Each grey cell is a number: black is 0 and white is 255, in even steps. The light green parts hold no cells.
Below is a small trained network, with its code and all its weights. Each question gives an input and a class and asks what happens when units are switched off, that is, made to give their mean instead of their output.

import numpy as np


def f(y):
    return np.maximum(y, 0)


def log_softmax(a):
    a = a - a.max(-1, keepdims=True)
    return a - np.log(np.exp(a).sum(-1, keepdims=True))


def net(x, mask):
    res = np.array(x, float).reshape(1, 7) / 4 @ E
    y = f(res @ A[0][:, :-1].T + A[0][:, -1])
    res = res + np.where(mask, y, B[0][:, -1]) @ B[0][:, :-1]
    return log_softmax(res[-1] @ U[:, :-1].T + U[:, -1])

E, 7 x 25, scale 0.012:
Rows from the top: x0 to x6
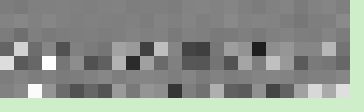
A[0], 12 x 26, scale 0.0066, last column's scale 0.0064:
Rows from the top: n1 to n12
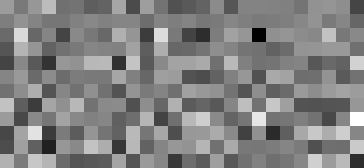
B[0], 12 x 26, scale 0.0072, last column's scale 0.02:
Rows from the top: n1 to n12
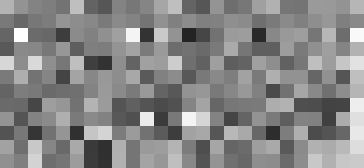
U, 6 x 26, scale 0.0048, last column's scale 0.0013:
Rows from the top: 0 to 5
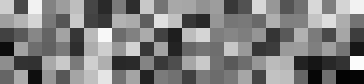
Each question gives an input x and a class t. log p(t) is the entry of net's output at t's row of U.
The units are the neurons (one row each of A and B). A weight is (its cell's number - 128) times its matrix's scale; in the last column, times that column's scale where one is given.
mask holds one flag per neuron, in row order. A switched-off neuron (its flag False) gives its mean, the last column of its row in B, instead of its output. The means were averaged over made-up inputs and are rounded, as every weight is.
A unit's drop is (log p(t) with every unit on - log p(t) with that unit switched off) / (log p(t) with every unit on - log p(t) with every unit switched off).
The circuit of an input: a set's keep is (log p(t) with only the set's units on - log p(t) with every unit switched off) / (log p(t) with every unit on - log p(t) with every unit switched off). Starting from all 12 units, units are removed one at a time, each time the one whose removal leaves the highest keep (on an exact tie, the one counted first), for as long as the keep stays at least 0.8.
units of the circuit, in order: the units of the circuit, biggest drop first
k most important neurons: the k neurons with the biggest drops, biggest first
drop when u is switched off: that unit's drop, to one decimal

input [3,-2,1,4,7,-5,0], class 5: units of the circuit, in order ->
n8
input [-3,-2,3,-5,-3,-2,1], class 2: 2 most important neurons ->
n10, n12
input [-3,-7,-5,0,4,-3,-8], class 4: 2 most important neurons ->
n3, n8
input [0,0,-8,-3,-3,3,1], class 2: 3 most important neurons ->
n10, n12, n1
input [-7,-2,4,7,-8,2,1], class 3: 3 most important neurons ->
n10, n12, n4
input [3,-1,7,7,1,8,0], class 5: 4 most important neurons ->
n5, n11, n12, n6
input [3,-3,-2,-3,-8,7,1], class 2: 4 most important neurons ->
n10, n12, n7, n1
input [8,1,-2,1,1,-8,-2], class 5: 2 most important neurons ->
n12, n9
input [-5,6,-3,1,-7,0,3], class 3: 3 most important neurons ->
n10, n9, n4
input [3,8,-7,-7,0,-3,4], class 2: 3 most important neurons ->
n5, n11, n10
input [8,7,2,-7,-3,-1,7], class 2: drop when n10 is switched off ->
0.2
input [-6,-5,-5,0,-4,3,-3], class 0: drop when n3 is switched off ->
1.1
